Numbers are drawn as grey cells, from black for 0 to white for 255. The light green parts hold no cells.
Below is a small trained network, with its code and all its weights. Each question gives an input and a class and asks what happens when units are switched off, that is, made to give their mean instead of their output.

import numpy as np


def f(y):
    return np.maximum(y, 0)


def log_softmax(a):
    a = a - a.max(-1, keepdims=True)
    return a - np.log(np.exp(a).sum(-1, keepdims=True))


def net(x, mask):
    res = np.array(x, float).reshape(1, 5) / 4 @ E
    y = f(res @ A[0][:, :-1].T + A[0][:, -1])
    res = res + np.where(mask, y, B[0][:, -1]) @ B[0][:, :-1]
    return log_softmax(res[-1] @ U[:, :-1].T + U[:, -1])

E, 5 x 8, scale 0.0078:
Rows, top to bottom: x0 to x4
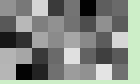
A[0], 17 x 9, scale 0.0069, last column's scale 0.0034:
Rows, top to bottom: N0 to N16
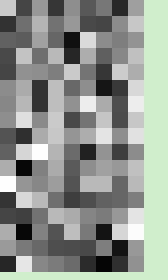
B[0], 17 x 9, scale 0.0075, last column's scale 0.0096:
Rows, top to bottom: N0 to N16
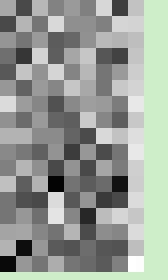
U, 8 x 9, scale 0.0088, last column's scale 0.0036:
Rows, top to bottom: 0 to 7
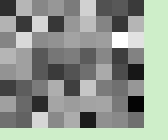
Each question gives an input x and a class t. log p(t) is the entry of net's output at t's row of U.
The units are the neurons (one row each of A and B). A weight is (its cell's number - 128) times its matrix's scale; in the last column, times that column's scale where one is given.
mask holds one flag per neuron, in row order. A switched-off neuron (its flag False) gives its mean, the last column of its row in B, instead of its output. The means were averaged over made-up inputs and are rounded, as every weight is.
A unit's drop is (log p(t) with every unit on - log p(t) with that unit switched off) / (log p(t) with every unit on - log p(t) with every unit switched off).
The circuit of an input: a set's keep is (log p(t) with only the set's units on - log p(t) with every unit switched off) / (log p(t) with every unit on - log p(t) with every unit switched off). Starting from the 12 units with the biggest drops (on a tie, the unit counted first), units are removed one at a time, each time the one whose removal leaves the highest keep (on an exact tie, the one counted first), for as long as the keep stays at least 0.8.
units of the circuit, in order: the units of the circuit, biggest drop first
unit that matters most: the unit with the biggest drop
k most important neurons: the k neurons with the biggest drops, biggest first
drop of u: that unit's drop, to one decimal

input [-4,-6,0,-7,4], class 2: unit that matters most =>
N8
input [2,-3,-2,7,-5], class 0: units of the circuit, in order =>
[N16, N8]
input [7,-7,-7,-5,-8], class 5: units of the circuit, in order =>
[N12, N9]
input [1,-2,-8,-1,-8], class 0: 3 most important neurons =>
[N16, N12, N9]
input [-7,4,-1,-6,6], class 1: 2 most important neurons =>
[N11, N1]
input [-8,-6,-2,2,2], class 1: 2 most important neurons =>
[N11, N1]
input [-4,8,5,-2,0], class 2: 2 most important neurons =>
[N8, N13]
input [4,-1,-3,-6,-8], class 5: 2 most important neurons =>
[N12, N9]
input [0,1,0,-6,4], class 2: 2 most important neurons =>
[N8, N15]
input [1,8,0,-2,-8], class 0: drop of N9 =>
-0.1
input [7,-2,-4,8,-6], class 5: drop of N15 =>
0.2
